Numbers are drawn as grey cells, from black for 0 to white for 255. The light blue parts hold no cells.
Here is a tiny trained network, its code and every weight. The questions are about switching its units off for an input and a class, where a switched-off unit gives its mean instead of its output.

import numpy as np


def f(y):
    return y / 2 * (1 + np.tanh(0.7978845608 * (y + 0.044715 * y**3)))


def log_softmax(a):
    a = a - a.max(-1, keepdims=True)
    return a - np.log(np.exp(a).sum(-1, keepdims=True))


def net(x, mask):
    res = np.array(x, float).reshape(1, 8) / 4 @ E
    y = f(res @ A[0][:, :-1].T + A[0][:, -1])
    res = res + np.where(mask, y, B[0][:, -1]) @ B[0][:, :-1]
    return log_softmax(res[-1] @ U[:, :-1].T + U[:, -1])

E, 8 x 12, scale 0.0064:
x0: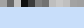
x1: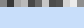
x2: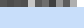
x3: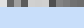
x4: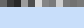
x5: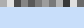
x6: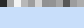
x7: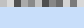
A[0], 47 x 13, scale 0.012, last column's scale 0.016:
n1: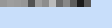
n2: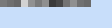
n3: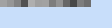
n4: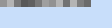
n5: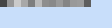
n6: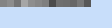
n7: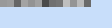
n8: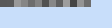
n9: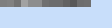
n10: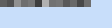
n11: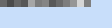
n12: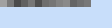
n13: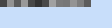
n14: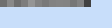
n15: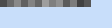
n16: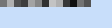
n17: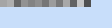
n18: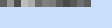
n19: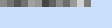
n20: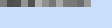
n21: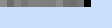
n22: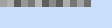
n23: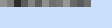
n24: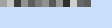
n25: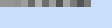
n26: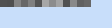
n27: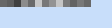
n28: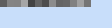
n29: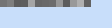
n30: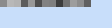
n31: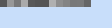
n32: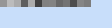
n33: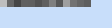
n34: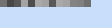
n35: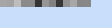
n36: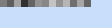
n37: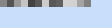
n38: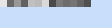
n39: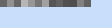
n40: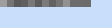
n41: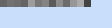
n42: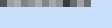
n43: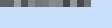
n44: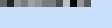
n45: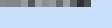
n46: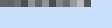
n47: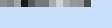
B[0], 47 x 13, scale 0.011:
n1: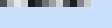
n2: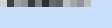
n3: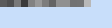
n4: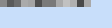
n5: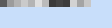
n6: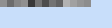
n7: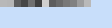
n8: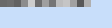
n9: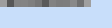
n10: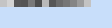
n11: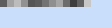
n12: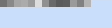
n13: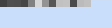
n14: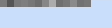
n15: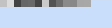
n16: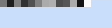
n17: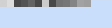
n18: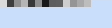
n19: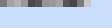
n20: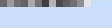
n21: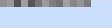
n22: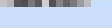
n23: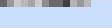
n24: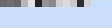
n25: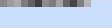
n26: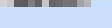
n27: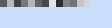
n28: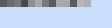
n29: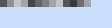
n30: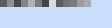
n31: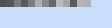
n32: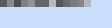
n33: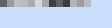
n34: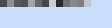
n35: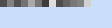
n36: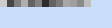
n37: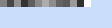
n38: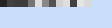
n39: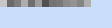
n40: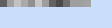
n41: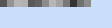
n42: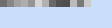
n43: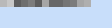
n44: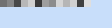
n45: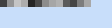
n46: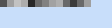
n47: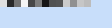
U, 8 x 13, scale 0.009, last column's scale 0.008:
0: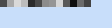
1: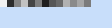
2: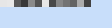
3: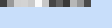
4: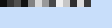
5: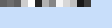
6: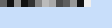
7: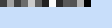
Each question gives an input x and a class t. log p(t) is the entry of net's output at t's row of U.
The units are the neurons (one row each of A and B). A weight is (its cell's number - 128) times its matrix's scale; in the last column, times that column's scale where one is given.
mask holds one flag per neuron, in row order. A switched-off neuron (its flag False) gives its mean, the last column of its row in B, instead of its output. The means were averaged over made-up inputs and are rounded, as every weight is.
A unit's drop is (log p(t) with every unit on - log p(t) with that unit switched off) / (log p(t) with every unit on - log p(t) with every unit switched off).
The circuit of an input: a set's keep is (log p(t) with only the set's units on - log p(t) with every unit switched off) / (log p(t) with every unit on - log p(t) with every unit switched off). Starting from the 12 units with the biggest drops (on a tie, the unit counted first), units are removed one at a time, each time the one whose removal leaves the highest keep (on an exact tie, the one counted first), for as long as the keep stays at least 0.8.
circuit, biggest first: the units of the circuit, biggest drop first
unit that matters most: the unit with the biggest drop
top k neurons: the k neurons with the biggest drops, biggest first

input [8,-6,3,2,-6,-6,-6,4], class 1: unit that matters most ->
n47
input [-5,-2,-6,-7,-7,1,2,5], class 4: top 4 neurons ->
(n13 n31 n28 n27)
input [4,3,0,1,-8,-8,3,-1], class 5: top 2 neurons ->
(n44 n8)
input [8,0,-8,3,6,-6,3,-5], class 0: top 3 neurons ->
(n1 n45 n18)
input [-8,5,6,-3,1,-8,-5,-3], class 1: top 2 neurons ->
(n2 n18)
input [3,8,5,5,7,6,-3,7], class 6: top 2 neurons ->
(n37 n34)
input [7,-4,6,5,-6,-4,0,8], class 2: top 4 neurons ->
(n17 n7 n22 n18)
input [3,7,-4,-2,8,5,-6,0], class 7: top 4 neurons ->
(n34 n20 n16 n27)
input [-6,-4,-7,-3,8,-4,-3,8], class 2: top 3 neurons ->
(n22 n17 n7)
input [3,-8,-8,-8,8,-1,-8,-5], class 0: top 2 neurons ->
(n1 n45)
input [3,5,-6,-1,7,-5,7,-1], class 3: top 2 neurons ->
(n5 n35)
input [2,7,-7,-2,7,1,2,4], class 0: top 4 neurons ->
(n1 n45 n16 n25)
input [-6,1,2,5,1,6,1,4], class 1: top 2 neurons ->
(n2 n44)
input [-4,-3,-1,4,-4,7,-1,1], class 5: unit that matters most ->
n24
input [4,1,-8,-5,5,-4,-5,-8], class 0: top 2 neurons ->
(n1 n45)
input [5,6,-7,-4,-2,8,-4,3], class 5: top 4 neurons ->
(n24 n4 n19 n11)
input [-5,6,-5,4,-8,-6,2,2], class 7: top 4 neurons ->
(n35 n30 n16 n24)
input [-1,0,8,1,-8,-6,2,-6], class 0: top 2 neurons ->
(n46 n11)
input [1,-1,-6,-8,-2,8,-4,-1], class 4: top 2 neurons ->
(n13 n31)
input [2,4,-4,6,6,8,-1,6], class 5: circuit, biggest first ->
(n24)
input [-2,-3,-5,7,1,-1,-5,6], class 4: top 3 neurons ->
(n38 n3 n10)
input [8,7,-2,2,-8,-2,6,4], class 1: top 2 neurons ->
(n47 n36)
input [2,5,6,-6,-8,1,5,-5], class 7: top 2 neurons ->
(n35 n30)
